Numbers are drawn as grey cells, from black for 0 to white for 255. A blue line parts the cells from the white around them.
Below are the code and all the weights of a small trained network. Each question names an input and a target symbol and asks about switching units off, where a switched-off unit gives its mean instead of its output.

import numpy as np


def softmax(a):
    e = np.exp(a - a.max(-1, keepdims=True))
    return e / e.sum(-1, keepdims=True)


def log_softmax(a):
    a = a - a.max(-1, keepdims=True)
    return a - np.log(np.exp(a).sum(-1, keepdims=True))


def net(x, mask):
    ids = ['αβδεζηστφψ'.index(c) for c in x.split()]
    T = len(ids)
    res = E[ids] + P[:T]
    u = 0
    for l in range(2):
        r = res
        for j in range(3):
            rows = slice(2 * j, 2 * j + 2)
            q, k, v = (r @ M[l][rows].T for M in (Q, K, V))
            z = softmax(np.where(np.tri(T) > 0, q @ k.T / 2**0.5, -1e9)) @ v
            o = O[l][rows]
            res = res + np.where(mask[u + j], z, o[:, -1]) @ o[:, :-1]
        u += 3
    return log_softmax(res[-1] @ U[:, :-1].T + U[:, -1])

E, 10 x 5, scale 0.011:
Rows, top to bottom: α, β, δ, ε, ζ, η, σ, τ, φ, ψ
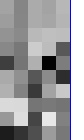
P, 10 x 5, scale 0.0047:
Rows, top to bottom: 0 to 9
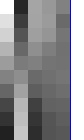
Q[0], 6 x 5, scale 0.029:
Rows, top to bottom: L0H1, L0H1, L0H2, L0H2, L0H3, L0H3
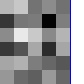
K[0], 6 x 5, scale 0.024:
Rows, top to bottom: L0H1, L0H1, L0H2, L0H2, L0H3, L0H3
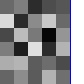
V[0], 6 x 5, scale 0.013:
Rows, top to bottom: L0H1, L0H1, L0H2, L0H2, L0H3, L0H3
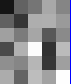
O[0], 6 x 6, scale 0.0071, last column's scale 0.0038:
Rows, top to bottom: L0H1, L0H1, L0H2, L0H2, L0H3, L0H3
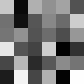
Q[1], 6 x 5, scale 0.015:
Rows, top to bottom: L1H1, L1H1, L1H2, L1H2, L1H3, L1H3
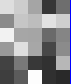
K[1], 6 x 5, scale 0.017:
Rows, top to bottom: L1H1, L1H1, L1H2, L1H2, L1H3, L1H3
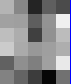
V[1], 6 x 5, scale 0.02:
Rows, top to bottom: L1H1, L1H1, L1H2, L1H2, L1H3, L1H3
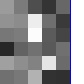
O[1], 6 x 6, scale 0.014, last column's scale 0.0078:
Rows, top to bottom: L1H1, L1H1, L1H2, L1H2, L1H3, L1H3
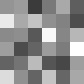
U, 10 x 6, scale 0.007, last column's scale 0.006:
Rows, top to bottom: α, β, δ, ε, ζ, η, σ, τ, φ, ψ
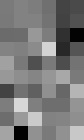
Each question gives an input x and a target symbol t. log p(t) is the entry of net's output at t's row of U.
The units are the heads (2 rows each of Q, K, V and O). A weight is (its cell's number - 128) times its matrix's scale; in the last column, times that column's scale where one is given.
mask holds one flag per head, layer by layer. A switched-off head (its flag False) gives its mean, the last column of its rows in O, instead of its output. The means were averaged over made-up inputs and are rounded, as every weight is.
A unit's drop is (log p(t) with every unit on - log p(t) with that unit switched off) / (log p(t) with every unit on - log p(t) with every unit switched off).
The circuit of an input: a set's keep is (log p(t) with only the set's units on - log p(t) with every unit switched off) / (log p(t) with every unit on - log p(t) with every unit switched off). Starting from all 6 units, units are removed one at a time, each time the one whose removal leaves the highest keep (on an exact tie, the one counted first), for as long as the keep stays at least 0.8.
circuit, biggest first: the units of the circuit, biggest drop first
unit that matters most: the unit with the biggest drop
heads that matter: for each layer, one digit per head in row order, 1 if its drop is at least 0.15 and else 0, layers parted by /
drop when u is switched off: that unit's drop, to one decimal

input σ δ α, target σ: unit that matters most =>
L0H2
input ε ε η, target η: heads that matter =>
011 / 001
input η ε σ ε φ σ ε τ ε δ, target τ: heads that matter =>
101 / 010
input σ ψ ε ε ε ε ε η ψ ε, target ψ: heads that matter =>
101 / 000
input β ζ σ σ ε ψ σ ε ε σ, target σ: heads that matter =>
010 / 101
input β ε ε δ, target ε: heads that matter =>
001 / 000
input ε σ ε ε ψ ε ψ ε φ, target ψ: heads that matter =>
101 / 000
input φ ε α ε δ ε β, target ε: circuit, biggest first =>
[L1H2, L0H3, L0H2]
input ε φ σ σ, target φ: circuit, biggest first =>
[L1H2, L1H3]
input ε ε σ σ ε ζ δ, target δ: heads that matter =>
010 / 001
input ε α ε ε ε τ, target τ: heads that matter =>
100 / 010
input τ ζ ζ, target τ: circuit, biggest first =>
[L0H1, L1H2]
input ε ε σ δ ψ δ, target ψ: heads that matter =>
100 / 010
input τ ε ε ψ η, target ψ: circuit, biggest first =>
[L0H3]
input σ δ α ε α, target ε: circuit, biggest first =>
[L0H3, L0H2, L1H2]
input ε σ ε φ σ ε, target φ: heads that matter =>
111 / 010
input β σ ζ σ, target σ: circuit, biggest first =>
[L1H1, L0H2]
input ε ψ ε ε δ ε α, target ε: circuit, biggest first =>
[L0H3, L1H1, L1H2]
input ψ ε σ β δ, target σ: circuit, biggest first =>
[L0H2, L1H1]
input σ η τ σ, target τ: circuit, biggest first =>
[L0H1, L1H2]
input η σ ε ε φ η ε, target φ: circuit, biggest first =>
[L0H3, L0H1, L1H2]
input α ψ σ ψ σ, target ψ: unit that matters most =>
L0H1
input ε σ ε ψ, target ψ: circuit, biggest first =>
[L0H1, L1H2]
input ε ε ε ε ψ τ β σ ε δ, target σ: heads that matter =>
010 / 100
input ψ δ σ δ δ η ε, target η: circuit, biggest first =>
[L0H3, L0H2, L1H3]
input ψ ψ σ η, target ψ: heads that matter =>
011 / 000
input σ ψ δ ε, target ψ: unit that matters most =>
L0H1
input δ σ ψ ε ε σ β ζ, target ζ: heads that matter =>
010 / 100
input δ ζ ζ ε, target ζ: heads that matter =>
111 / 111
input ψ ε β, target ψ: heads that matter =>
110 / 000
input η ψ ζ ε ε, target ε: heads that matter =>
010 / 011
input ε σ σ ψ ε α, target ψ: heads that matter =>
100 / 010
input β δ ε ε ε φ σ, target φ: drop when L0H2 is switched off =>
0.1
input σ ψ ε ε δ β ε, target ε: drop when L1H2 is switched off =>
0.4
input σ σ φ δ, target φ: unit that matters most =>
L0H3
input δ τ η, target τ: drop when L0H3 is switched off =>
-0.2
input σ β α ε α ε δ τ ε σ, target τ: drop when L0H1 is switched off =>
1.4
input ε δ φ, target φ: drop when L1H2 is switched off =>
0.1
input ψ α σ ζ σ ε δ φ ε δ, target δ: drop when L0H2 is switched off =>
0.6
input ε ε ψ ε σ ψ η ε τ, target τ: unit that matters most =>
L1H2
